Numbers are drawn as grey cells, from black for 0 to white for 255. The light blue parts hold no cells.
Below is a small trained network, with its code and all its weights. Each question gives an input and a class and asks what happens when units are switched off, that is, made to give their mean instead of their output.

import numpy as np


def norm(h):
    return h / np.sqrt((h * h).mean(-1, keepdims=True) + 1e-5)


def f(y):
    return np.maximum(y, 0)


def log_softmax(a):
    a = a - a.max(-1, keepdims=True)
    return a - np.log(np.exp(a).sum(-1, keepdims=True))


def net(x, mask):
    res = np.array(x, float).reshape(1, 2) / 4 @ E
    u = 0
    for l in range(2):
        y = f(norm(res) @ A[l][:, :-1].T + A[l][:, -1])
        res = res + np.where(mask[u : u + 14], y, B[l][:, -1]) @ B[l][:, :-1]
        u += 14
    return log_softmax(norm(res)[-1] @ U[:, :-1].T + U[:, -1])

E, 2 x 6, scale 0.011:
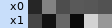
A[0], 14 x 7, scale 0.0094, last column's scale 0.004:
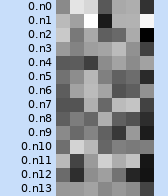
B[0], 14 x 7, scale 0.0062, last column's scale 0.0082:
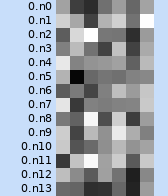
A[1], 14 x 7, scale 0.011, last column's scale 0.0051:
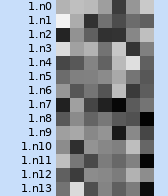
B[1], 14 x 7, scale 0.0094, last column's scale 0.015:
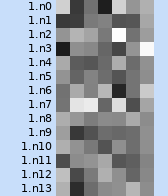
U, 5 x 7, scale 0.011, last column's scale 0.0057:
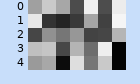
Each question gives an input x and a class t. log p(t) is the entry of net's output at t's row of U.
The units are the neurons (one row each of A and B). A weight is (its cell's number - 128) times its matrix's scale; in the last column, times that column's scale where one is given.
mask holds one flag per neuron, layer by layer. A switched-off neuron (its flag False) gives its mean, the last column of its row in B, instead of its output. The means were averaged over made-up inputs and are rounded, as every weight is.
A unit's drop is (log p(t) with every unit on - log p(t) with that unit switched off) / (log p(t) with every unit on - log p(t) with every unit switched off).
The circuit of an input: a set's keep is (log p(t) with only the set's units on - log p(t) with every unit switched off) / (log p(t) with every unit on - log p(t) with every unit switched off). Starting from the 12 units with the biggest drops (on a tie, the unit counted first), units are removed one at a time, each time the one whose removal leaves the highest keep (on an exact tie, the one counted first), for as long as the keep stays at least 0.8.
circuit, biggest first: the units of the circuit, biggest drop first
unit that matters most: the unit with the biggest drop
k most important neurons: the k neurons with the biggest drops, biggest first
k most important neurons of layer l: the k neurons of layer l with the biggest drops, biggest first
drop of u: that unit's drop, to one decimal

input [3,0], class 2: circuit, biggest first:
(1.n6)
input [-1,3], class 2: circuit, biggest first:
(1.n0, 1.n6)
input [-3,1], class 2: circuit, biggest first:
(1.n3, 1.n0)
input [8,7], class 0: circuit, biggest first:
(1.n7, 1.n2)
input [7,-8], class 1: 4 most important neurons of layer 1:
(1.n9, 1.n13, 1.n0, 1.n3)
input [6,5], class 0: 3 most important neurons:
(1.n7, 0.n1, 1.n2)
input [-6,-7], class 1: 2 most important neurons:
(1.n0, 1.n7)
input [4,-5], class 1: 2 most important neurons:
(0.n10, 0.n1)
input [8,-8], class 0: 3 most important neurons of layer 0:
(0.n1, 0.n7, 0.n4)
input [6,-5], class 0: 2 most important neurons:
(0.n1, 1.n7)
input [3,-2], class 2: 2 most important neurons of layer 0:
(0.n8, 0.n10)
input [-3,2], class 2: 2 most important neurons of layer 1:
(1.n3, 1.n0)
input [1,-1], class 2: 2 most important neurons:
(0.n8, 1.n0)
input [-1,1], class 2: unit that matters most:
1.n3
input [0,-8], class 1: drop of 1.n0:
0.2
